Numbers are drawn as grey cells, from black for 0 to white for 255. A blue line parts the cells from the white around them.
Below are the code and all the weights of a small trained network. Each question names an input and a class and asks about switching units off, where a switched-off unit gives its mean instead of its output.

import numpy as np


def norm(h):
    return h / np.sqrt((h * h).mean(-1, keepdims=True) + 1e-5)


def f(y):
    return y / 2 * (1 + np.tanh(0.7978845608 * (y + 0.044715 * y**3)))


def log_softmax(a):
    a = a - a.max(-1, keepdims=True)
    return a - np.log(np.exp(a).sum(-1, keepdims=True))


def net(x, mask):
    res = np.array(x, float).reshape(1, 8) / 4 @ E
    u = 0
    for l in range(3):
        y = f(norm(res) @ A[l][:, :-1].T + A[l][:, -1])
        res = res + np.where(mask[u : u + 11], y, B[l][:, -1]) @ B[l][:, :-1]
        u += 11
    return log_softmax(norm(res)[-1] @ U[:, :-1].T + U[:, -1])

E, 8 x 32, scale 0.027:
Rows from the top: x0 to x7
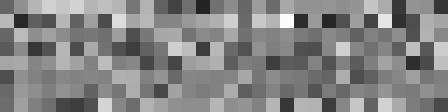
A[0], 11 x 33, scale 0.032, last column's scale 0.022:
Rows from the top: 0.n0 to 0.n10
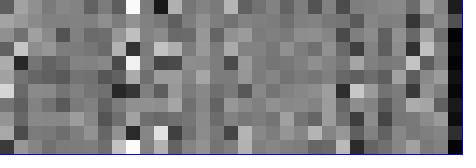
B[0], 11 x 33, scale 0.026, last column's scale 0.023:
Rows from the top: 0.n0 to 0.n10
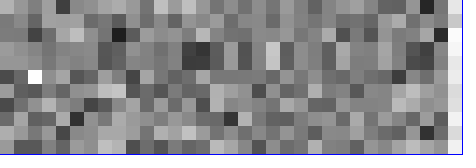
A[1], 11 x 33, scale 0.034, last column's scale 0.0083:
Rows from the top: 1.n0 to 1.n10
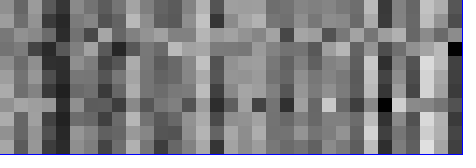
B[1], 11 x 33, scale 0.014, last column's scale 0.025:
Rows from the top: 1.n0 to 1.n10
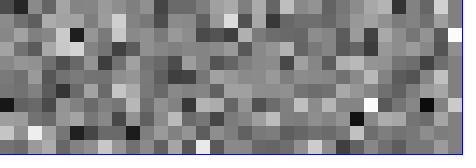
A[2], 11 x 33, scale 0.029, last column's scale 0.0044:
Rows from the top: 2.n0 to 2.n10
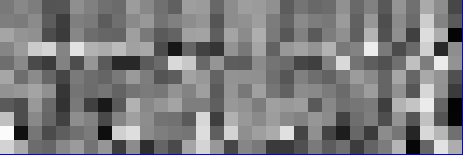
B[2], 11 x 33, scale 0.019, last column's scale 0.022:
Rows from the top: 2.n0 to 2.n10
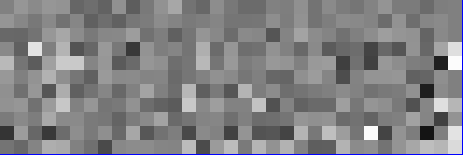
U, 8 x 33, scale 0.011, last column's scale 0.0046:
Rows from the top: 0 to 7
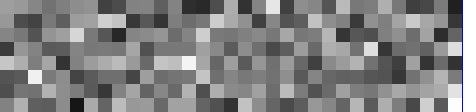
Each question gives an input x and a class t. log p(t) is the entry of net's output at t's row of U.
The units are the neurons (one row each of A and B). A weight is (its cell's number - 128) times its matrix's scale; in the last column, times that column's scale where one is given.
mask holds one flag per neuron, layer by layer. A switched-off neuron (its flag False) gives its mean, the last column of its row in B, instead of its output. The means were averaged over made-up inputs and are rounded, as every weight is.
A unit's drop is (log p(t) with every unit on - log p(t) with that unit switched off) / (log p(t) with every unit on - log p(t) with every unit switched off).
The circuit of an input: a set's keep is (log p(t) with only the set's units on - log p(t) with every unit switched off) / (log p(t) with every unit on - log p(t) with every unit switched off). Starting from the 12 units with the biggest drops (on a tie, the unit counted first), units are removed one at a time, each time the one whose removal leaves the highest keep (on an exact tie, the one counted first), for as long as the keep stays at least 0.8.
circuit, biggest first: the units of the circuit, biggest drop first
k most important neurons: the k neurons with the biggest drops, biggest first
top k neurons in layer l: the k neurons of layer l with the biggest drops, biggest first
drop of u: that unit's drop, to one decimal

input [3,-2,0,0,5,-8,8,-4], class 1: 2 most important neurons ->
[0.n6, 0.n9]
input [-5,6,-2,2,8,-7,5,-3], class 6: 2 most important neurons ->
[2.n10, 0.n1]
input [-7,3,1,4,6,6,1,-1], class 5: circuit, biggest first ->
[0.n5]
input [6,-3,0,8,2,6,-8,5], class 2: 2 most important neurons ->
[2.n4, 0.n0]
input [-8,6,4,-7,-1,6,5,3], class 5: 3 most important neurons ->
[0.n5, 2.n4, 0.n6]
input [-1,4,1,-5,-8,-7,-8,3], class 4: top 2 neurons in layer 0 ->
[0.n9, 0.n10]
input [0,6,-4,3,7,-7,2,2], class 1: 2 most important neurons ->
[0.n6, 2.n9]
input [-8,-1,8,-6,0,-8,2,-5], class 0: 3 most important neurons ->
[0.n3, 0.n10, 2.n3]
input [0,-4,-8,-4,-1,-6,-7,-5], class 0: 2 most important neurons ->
[0.n4, 0.n0]
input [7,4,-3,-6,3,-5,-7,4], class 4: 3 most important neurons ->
[0.n9, 0.n5, 0.n10]
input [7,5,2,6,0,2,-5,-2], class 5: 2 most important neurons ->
[2.n3, 0.n2]
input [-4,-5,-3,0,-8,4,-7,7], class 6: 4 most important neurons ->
[0.n7, 0.n0, 0.n8, 2.n7]
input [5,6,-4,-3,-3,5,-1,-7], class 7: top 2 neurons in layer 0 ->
[0.n8, 0.n5]
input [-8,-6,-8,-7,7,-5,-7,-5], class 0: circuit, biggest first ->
[0.n4]
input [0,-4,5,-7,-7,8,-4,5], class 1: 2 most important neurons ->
[0.n10, 2.n4]
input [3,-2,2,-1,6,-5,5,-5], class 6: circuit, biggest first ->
[0.n1, 2.n10]
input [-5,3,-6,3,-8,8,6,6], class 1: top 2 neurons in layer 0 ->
[0.n10, 0.n3]
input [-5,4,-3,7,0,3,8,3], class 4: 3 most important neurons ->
[0.n0, 0.n2, 0.n5]
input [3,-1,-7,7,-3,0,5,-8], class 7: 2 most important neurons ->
[0.n8, 0.n3]
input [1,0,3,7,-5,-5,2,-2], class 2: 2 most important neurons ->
[2.n4, 0.n10]
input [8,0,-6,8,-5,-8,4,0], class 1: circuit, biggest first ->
[0.n6]
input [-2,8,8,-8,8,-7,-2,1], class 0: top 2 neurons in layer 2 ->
[2.n9, 2.n10]
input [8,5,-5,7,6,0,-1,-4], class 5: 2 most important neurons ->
[2.n3, 0.n2]
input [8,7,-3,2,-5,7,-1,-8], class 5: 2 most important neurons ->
[2.n3, 0.n6]
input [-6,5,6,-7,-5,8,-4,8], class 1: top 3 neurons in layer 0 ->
[0.n10, 0.n8, 0.n4]
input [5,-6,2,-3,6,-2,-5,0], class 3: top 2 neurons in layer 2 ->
[2.n4, 2.n7]
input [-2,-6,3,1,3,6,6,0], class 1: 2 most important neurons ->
[0.n10, 0.n9]
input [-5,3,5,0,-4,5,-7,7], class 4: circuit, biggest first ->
[0.n9]
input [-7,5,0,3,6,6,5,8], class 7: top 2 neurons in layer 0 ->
[0.n6, 0.n7]
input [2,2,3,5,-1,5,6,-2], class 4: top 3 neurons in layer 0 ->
[0.n0, 0.n6, 0.n2]
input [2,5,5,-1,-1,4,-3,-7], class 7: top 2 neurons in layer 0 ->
[0.n8, 0.n4]
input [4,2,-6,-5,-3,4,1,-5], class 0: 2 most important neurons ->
[0.n4, 1.n2]
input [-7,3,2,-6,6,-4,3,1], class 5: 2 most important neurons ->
[0.n5, 2.n4]
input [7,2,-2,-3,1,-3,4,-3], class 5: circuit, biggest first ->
[2.n3]
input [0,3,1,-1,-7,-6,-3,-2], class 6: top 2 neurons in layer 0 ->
[0.n7, 0.n10]
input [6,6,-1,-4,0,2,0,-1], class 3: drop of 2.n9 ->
1.6
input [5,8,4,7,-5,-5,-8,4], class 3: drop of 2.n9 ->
1.2
